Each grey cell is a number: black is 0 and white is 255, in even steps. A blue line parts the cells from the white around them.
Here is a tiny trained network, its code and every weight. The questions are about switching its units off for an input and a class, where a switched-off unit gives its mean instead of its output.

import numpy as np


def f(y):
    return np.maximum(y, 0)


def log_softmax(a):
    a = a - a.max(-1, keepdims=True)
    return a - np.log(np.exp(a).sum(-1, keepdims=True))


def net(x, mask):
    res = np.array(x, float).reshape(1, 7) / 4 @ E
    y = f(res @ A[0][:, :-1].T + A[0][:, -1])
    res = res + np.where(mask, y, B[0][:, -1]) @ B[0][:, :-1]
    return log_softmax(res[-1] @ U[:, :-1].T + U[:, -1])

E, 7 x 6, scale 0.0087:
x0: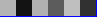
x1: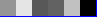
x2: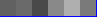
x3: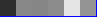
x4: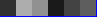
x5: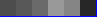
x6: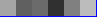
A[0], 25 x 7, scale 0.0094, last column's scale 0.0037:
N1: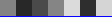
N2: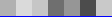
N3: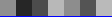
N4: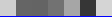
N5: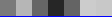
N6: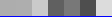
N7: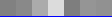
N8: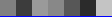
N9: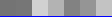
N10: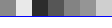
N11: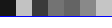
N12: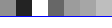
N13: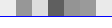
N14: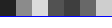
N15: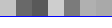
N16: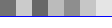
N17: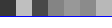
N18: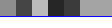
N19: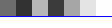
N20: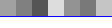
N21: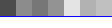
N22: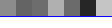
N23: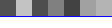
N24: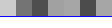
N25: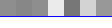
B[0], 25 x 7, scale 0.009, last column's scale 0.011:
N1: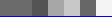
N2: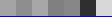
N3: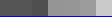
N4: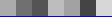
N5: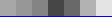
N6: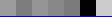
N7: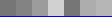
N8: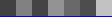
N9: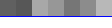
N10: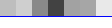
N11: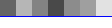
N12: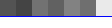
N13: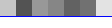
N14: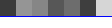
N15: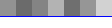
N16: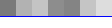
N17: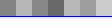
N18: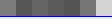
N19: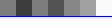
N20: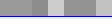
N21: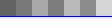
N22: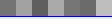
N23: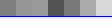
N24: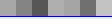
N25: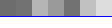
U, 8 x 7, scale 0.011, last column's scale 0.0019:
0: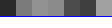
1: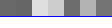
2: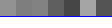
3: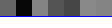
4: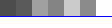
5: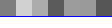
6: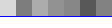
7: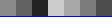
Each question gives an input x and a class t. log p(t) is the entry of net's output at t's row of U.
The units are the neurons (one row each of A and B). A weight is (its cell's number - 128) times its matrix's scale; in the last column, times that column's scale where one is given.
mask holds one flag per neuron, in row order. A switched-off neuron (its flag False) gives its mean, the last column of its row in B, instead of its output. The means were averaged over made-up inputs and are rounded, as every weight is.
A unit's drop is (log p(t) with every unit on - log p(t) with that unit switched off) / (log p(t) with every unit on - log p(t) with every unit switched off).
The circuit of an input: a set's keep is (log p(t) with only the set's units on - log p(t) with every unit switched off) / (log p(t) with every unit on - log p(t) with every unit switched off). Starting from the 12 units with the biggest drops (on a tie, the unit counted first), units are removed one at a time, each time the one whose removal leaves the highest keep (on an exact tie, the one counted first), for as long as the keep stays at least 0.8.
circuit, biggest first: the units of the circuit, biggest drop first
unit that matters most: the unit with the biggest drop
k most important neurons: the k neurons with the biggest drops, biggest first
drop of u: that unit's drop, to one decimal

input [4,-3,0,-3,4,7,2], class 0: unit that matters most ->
N8
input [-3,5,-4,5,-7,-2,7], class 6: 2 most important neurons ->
(N11 N13)
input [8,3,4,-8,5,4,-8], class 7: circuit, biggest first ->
(N4 N1)
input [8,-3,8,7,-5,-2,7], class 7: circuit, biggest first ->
(N1 N4)
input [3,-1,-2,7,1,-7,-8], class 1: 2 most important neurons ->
(N1 N7)
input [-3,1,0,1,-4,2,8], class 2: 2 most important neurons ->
(N1 N2)
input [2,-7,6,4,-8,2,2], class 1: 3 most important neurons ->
(N25 N15 N7)
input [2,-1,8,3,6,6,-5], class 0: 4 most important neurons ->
(N14 N8 N10 N19)
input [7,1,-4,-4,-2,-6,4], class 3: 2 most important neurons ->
(N12 N18)
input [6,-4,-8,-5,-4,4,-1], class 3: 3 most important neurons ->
(N12 N18 N13)
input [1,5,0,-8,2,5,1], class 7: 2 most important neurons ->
(N4 N8)
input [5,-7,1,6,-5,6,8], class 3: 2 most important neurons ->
(N19 N12)
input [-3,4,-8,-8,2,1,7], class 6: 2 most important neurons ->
(N6 N2)
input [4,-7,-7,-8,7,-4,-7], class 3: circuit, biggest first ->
(N18)
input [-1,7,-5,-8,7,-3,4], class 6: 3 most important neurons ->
(N6 N2 N13)
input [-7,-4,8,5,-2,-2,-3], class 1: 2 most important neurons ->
(N25 N7)
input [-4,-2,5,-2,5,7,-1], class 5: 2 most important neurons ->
(N11 N17)
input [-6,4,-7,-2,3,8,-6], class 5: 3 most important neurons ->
(N11 N17 N10)
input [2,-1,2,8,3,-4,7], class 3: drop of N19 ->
0.3
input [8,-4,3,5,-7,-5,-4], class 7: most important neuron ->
(N1)
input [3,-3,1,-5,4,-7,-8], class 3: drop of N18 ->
0.2
